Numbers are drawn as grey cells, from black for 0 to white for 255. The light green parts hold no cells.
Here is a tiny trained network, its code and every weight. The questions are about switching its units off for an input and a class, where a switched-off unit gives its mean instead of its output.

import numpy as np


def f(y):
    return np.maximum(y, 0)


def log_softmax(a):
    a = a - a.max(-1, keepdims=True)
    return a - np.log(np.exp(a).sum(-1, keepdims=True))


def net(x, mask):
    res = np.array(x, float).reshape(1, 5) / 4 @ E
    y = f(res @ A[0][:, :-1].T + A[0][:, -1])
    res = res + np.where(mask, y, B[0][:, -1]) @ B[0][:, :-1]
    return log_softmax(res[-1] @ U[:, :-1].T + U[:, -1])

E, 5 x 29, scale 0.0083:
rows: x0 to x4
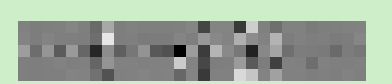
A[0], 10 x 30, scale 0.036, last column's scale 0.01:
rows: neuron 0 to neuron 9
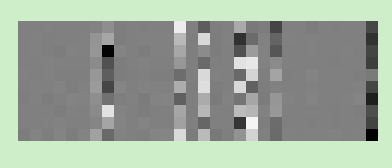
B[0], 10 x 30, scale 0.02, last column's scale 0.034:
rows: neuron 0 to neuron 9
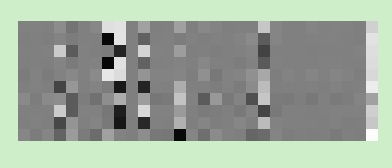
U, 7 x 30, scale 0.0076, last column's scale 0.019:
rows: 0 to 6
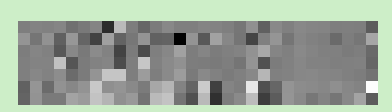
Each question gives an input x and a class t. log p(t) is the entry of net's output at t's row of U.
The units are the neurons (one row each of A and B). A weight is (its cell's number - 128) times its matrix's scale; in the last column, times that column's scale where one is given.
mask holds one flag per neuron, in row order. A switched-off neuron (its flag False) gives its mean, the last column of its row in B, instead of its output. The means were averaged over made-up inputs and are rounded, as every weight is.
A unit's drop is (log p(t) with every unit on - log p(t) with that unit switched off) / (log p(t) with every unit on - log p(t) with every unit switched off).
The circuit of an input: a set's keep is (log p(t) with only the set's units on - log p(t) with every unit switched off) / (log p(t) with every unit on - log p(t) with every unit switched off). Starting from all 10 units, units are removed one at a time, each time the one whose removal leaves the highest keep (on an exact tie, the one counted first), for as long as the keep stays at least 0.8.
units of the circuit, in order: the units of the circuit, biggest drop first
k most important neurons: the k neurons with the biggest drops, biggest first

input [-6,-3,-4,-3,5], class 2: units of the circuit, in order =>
(neuron 5)
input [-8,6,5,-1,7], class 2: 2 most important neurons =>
(neuron 1; neuron 9)
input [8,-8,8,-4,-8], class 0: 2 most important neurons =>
(neuron 9; neuron 5)
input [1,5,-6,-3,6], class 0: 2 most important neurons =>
(neuron 3; neuron 2)
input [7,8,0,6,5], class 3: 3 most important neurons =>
(neuron 7; neuron 5; neuron 1)
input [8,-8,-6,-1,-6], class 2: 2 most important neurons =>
(neuron 8; neuron 7)
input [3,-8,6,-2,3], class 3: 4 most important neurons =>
(neuron 9; neuron 5; neuron 1; neuron 3)
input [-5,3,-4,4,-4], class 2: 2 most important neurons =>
(neuron 5; neuron 3)
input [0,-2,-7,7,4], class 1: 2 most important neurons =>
(neuron 9; neuron 4)
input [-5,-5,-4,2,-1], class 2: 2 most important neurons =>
(neuron 5; neuron 7)
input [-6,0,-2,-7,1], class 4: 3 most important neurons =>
(neuron 4; neuron 8; neuron 6)
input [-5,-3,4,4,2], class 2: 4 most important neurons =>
(neuron 9; neuron 1; neuron 3; neuron 2)
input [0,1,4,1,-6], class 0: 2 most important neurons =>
(neuron 9; neuron 5)
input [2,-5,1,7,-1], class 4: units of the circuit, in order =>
(neuron 0)
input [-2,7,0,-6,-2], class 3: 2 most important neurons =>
(neuron 7; neuron 0)
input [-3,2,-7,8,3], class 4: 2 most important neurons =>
(neuron 0; neuron 3)
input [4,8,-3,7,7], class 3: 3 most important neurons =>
(neuron 7; neuron 1; neuron 4)
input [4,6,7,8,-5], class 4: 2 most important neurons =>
(neuron 9; neuron 5)
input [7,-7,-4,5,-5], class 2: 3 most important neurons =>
(neuron 8; neuron 7; neuron 3)
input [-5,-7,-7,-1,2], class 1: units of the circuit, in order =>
(neuron 9)
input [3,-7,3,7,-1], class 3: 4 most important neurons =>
(neuron 4; neuron 2; neuron 9; neuron 6)
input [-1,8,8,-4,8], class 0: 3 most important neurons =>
(neuron 9; neuron 2; neuron 5)
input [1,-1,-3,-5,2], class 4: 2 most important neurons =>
(neuron 4; neuron 6)
